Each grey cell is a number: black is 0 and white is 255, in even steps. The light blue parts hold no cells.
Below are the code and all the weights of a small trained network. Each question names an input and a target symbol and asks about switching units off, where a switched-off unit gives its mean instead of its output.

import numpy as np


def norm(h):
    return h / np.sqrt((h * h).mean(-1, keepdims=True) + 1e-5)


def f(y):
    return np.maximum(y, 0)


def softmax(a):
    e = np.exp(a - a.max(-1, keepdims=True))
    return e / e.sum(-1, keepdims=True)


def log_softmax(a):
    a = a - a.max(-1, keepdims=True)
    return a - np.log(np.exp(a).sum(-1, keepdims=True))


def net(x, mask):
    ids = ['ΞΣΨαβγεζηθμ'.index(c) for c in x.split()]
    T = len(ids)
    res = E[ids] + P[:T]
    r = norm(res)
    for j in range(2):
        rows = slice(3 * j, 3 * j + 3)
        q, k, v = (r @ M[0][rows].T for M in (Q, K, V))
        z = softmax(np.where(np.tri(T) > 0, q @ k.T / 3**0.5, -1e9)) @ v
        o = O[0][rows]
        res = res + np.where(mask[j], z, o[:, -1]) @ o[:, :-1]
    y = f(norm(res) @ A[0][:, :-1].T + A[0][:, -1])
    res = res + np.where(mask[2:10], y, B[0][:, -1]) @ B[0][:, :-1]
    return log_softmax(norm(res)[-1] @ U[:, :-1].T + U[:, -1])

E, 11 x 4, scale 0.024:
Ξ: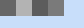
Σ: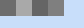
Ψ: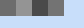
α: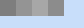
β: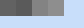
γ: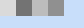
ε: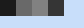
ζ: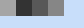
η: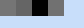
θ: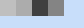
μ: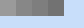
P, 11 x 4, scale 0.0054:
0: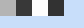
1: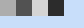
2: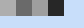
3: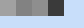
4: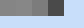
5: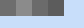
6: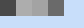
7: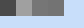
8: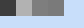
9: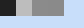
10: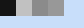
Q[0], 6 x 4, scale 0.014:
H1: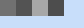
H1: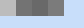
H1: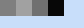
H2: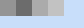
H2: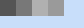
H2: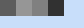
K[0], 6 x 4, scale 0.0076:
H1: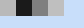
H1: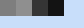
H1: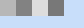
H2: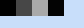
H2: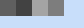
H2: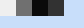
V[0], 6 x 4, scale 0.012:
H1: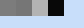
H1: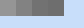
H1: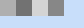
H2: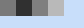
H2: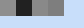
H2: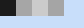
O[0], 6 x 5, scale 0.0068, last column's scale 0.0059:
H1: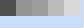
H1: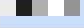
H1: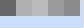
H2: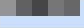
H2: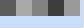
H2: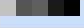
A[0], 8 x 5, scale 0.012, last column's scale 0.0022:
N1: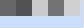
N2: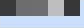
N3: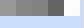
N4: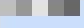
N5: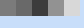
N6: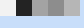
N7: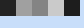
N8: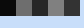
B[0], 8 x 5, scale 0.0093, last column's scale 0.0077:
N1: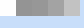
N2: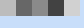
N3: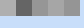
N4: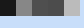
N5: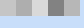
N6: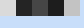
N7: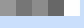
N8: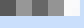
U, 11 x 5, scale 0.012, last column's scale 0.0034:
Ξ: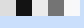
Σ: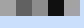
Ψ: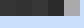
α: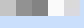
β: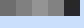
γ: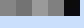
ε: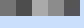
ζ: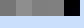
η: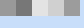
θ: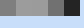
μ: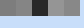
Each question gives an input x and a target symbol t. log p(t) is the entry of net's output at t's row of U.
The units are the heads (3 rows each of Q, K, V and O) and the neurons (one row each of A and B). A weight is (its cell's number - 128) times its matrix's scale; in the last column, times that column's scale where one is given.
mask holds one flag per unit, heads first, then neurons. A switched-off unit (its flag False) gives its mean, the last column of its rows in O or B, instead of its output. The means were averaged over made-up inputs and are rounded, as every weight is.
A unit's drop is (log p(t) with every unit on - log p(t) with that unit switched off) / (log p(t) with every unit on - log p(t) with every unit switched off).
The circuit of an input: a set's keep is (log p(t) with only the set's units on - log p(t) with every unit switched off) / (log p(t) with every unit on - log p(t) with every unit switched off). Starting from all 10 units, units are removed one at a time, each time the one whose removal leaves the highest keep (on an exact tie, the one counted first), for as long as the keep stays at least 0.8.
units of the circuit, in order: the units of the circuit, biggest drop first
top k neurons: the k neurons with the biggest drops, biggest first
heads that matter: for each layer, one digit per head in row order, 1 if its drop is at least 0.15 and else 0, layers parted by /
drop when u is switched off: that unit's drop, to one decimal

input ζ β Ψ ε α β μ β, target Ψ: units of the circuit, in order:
(H2 N8)
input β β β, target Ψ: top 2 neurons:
(N8 N2)
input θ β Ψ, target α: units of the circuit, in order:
(H2)
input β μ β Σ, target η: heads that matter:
11
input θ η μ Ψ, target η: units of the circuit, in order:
(H2 H1)
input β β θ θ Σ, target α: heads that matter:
01
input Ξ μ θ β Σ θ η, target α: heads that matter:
01
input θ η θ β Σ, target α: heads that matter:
11
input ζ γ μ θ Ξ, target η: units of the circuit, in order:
(H2 H1)
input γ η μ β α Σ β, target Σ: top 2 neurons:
(N1 N4)
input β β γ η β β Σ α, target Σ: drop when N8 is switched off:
0.2
